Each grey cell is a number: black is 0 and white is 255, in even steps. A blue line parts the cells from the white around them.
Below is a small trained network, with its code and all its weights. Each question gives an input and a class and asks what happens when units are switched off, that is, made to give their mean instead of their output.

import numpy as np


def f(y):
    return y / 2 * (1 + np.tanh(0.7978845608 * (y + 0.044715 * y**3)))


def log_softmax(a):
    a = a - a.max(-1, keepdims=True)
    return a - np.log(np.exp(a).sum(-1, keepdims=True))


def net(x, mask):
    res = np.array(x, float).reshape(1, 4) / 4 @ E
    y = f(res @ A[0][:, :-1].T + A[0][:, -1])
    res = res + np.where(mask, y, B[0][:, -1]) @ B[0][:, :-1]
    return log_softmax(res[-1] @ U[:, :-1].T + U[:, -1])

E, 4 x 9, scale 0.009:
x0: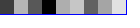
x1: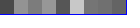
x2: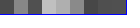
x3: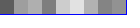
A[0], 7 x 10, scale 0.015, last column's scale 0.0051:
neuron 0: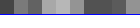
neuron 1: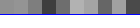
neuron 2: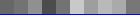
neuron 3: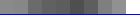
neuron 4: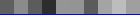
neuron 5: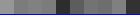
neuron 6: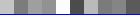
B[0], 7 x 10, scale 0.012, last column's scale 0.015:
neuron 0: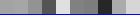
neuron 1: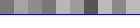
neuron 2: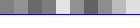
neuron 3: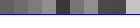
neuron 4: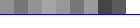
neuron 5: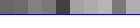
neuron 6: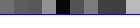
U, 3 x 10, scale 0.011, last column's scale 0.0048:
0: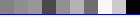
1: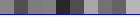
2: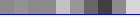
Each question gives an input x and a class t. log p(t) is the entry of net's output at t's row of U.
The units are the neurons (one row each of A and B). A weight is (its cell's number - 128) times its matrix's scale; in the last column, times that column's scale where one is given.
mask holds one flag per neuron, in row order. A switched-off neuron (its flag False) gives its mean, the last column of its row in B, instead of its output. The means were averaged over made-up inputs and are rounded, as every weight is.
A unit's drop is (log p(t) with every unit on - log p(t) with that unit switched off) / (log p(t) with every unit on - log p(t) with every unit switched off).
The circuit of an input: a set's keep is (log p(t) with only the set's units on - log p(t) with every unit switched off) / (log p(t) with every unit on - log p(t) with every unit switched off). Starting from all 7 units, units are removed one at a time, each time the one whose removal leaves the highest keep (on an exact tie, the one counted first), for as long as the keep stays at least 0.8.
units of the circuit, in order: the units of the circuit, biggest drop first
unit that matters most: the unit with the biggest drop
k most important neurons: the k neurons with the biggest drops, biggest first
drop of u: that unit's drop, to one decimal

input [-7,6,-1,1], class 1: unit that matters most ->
neuron 2
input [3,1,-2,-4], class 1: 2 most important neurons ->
neuron 0; neuron 3
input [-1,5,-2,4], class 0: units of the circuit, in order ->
neuron 4; neuron 0
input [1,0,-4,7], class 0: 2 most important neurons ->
neuron 0; neuron 1
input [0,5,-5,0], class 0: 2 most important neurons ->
neuron 4; neuron 0
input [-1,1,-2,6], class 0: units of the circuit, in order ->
neuron 4; neuron 0
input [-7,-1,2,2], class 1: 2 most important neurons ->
neuron 6; neuron 2
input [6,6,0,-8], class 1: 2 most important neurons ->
neuron 3; neuron 0
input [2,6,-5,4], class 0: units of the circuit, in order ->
neuron 0; neuron 1
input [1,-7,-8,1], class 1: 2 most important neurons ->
neuron 6; neuron 0
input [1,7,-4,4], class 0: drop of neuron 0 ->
0.2
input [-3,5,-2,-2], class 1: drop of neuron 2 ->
0.1
